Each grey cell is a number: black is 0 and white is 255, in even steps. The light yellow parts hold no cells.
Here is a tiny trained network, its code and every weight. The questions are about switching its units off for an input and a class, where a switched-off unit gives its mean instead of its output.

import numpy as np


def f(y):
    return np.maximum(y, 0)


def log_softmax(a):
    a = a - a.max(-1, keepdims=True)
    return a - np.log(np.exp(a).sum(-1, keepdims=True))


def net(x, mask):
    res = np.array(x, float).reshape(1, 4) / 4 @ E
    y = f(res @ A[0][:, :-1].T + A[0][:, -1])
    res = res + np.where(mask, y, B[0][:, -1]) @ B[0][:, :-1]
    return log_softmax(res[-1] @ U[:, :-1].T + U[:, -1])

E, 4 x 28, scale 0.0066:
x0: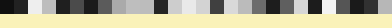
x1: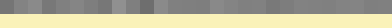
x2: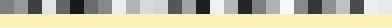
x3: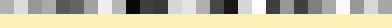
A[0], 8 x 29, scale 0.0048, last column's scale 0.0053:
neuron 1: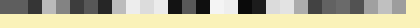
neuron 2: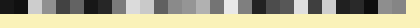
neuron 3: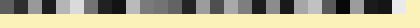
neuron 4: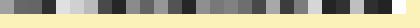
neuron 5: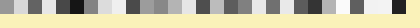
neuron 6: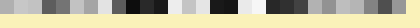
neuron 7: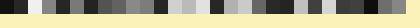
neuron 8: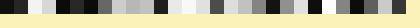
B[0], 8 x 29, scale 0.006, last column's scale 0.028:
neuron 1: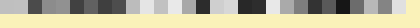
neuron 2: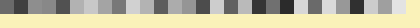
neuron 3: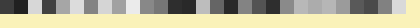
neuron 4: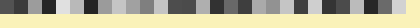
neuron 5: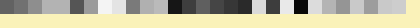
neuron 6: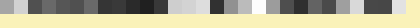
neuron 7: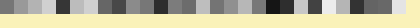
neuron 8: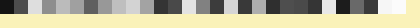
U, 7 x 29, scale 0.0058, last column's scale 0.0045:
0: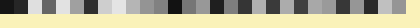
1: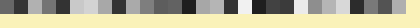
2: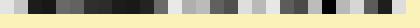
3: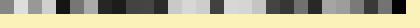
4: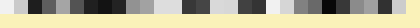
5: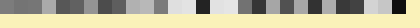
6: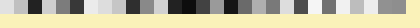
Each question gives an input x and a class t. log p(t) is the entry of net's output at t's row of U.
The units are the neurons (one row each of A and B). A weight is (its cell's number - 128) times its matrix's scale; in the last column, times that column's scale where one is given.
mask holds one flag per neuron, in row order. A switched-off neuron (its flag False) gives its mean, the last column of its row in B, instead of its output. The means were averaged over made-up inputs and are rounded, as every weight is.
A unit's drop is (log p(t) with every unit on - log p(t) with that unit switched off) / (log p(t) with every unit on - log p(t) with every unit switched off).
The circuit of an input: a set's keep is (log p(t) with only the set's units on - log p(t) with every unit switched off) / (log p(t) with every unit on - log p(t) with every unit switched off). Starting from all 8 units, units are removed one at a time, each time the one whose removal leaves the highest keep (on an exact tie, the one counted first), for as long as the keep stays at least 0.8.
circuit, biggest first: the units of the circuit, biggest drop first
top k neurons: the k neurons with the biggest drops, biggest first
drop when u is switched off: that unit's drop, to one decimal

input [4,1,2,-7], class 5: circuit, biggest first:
(neuron 1)
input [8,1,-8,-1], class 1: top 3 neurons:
(neuron 7; neuron 3; neuron 2)
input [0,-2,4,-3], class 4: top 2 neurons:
(neuron 8; neuron 7)
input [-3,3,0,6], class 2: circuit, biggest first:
(neuron 6; neuron 8)
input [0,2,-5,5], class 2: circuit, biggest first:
(neuron 8; neuron 6)
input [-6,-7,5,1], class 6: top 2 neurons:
(neuron 5; neuron 8)
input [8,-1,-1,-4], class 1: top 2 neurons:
(neuron 2; neuron 7)
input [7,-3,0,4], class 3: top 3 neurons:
(neuron 7; neuron 4; neuron 3)
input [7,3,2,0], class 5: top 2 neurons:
(neuron 2; neuron 4)
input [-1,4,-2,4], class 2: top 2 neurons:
(neuron 8; neuron 7)
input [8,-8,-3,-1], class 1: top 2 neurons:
(neuron 7; neuron 2)
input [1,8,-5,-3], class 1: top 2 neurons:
(neuron 8; neuron 5)
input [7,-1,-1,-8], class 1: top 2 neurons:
(neuron 2; neuron 3)
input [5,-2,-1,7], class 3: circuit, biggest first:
(neuron 6)
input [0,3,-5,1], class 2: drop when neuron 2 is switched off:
0.1
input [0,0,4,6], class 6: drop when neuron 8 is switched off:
0.3
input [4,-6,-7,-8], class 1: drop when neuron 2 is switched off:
0.2
